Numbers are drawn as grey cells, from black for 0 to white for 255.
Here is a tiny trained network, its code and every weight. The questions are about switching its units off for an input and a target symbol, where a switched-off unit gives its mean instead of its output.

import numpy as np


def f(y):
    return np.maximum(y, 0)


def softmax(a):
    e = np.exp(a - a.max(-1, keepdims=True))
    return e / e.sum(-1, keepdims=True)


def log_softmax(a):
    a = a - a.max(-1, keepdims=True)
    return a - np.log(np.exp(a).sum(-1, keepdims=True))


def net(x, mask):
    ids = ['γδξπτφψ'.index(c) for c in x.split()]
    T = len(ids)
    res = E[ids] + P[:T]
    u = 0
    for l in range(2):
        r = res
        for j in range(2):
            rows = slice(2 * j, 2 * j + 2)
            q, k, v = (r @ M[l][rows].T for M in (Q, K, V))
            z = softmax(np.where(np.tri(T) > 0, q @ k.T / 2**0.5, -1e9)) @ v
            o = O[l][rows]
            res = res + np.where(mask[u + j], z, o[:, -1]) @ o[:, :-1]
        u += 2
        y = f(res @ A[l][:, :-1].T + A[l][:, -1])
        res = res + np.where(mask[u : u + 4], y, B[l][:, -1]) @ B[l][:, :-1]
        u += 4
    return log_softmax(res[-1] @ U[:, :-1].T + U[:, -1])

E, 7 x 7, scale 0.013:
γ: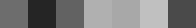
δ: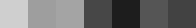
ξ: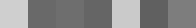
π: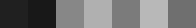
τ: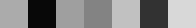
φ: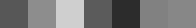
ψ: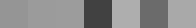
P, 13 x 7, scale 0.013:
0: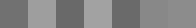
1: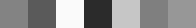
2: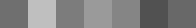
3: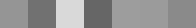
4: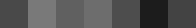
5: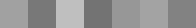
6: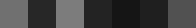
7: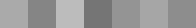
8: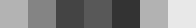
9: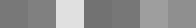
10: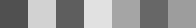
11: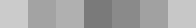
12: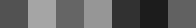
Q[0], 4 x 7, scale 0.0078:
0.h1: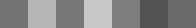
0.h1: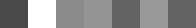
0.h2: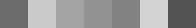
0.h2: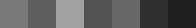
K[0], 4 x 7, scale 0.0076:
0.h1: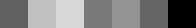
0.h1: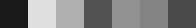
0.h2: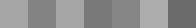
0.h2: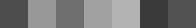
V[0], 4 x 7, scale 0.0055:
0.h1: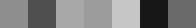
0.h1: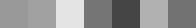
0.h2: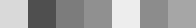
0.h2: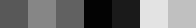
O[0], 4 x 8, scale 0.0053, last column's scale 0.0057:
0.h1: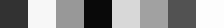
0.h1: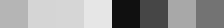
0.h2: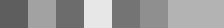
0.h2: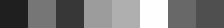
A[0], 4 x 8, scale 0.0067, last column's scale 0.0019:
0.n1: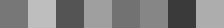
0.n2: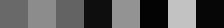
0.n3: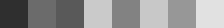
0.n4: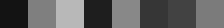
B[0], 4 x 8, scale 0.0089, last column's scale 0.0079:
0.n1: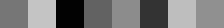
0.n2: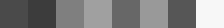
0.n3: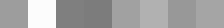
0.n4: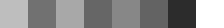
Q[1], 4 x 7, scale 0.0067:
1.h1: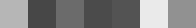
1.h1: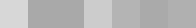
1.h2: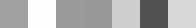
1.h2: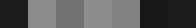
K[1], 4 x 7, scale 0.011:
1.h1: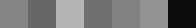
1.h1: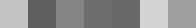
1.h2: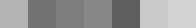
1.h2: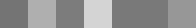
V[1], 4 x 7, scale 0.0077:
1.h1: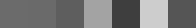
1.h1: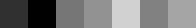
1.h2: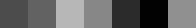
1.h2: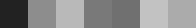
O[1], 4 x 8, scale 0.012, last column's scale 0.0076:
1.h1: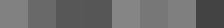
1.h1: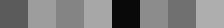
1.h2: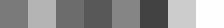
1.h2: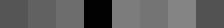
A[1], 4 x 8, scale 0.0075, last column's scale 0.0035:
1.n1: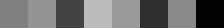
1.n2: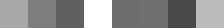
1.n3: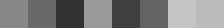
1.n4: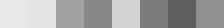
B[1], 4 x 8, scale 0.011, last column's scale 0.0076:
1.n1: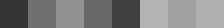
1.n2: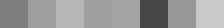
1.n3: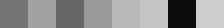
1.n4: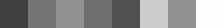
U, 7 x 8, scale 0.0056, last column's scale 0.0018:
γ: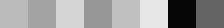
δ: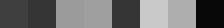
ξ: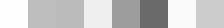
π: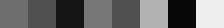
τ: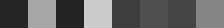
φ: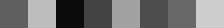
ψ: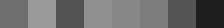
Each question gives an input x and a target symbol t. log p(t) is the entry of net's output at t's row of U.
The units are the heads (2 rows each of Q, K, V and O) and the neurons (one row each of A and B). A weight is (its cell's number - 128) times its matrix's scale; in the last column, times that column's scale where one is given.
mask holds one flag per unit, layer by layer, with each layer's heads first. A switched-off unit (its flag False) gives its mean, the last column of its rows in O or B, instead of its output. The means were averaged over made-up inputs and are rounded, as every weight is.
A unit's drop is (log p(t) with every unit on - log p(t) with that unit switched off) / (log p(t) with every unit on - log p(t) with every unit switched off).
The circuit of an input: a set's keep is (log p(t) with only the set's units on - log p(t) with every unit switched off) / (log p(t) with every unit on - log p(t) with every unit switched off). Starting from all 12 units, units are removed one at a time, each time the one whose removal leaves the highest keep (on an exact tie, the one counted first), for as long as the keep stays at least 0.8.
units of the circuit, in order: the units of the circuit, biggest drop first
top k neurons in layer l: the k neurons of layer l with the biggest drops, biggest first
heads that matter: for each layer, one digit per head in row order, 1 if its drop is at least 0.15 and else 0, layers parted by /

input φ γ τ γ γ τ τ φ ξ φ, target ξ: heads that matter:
10 / 00
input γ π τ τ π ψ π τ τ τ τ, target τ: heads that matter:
00 / 10
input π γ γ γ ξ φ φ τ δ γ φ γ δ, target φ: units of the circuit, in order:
1.h1; 0.n1
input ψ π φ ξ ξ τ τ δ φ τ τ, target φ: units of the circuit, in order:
1.h2; 0.n4; 1.h1; 0.h1
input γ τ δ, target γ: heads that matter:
00 / 11
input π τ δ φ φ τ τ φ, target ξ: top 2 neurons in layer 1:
1.n3; 1.n1
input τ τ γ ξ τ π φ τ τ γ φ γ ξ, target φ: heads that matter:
10 / 11
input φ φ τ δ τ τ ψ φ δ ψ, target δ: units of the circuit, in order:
1.n4; 1.n3
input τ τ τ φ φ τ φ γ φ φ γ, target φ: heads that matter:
00 / 11
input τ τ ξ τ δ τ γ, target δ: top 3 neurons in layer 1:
1.n4; 1.n1; 1.n3
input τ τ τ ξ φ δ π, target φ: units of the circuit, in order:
1.h2; 1.h1
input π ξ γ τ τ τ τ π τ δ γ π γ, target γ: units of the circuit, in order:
1.h2; 0.n3; 1.n2
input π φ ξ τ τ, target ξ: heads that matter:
01 / 01
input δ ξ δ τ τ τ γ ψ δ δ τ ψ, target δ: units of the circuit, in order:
1.n4
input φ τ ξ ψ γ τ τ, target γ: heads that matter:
10 / 01
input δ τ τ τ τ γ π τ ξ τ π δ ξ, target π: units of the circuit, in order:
1.h2; 0.n3
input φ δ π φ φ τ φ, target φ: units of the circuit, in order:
1.h2; 1.h1
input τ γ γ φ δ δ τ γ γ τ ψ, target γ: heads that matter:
01 / 01
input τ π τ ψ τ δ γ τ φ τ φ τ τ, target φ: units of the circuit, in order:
1.h2; 0.h1
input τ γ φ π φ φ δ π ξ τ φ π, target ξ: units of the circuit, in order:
0.n4; 1.h2
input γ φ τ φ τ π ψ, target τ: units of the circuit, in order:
0.n2; 1.h1; 1.h2
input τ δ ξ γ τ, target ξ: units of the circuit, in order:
1.h2; 1.n2
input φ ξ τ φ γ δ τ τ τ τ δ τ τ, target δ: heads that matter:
10 / 11
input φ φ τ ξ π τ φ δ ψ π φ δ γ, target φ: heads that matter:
10 / 11
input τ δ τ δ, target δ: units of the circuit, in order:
1.n4; 1.n3
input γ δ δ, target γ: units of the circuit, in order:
1.h2; 1.h1
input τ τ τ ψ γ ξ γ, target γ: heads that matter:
10 / 01
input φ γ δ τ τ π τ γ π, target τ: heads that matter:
10 / 11
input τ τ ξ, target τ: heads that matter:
01 / 10
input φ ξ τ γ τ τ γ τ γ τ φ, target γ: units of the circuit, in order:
1.h2; 0.n2
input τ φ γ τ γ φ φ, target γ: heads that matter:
00 / 01
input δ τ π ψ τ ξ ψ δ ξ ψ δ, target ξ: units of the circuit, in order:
1.n2; 0.h1
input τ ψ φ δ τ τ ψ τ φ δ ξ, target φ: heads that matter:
00 / 11
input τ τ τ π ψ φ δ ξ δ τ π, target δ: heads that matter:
10 / 10
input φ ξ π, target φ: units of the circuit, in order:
0.h1; 1.h2; 1.h1; 0.n2
